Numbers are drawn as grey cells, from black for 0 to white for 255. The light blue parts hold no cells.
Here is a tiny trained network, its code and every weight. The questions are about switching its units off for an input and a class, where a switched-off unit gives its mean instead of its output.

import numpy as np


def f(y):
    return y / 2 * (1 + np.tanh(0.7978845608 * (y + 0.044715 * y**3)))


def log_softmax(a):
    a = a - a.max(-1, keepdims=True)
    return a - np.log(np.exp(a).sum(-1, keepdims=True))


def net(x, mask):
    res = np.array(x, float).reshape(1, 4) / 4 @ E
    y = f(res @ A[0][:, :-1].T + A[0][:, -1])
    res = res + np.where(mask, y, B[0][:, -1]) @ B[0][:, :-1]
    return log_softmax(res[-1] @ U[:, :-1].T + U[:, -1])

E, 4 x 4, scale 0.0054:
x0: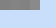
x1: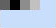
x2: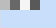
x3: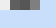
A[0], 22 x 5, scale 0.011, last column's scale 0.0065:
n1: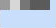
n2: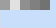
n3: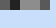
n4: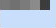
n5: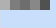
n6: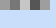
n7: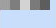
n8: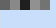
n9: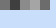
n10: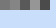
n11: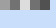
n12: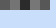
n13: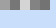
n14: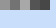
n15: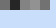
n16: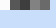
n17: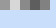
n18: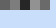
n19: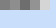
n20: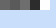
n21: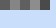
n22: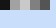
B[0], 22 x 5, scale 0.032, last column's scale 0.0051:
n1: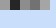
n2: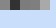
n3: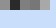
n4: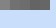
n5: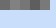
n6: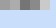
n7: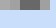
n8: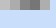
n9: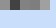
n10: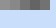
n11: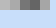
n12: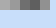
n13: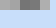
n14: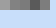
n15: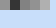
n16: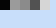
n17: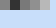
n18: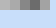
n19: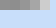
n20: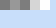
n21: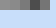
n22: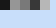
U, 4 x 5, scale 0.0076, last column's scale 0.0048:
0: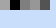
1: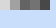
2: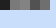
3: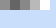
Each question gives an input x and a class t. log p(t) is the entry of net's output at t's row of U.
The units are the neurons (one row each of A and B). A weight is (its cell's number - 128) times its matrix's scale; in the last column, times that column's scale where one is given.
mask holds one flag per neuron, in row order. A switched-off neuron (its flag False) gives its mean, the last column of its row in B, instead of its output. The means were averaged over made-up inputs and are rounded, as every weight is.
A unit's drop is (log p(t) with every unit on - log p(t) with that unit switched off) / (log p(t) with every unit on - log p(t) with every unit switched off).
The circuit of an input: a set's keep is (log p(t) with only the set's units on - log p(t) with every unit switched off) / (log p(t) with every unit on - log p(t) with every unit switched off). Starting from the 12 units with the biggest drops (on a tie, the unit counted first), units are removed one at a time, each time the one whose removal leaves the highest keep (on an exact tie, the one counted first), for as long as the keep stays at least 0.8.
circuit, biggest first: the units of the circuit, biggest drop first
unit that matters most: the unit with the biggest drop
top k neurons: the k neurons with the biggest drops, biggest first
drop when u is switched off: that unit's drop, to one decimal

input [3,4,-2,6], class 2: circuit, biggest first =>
n16
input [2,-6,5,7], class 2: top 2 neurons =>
n16, n15
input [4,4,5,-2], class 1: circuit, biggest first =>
n11, n13
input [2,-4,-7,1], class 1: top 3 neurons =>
n8, n18, n12
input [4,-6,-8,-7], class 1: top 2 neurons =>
n8, n18
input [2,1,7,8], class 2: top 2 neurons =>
n16, n8
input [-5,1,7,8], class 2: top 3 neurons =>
n16, n8, n18
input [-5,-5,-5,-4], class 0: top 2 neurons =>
n1, n17
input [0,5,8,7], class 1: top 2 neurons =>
n11, n13
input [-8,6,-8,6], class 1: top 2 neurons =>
n8, n18
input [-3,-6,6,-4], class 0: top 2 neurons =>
n17, n2
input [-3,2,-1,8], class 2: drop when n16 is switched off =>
0.6
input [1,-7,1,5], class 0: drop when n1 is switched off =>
0.2
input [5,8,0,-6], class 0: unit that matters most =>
n3
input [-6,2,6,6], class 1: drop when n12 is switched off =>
-0.1
